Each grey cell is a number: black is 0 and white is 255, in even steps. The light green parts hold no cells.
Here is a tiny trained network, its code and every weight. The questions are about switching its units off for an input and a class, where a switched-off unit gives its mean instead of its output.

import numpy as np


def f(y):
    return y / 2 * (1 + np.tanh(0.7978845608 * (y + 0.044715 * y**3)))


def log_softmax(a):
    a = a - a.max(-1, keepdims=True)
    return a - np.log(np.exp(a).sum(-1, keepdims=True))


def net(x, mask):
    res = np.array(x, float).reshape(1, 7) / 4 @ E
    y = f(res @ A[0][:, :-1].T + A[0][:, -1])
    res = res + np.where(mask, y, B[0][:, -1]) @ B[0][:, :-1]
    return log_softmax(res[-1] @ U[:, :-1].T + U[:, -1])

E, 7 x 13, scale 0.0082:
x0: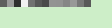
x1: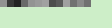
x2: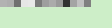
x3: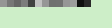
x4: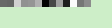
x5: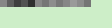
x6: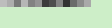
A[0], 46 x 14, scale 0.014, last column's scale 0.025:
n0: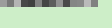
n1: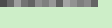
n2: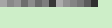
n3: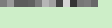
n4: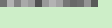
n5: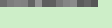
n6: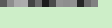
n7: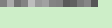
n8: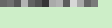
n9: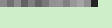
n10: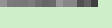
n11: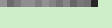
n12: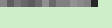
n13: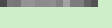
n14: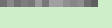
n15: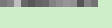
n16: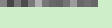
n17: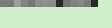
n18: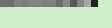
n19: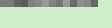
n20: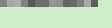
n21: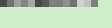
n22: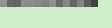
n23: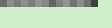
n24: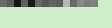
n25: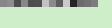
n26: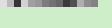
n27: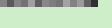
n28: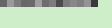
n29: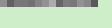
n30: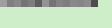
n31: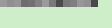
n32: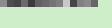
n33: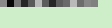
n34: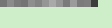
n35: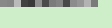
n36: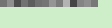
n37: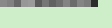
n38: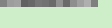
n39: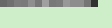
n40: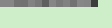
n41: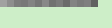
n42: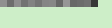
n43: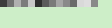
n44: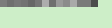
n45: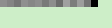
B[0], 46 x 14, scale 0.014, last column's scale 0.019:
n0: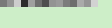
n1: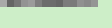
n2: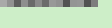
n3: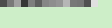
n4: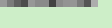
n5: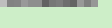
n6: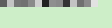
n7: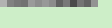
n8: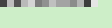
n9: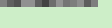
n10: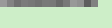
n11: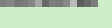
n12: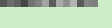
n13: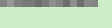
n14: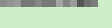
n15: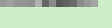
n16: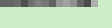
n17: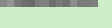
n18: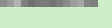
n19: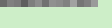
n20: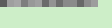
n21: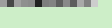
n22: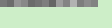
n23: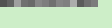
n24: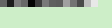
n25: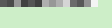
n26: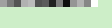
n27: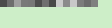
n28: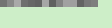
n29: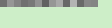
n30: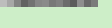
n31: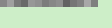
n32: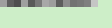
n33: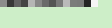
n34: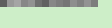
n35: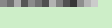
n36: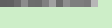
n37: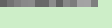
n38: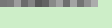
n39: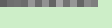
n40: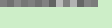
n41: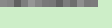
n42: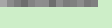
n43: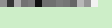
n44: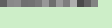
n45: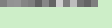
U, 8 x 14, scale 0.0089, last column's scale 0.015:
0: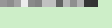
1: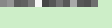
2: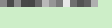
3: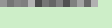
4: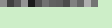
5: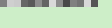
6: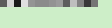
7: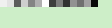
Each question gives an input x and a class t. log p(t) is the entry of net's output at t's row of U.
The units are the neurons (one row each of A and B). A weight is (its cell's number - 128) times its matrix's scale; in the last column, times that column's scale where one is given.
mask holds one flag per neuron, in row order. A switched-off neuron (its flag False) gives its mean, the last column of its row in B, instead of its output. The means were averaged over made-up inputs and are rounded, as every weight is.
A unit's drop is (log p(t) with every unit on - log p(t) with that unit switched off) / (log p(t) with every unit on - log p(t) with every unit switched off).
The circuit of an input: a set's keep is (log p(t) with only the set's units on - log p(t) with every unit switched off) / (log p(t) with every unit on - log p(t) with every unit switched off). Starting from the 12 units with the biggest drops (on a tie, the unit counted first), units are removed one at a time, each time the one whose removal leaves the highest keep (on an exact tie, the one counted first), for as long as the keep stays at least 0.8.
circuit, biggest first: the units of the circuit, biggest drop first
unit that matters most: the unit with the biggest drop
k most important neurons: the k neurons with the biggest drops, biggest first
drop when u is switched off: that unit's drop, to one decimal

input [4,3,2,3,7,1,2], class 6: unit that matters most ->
n8
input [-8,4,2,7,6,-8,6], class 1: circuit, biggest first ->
n43; n21
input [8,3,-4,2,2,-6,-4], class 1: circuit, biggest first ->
n6; n43
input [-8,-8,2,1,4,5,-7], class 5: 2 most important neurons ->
n26; n35
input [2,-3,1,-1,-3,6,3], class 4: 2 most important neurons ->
n33; n3
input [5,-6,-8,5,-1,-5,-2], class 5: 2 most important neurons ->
n6; n33
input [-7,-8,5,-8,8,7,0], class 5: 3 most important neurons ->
n35; n0; n26
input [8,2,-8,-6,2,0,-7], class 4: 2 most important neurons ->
n24; n6
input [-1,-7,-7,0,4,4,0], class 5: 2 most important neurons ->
n35; n0
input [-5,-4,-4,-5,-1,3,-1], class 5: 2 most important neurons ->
n26; n35
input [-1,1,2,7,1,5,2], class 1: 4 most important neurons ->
n25; n43; n3; n21
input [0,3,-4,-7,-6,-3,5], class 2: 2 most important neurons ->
n25; n3
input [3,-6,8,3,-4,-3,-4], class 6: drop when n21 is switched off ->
0.1
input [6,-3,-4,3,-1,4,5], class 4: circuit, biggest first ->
n24
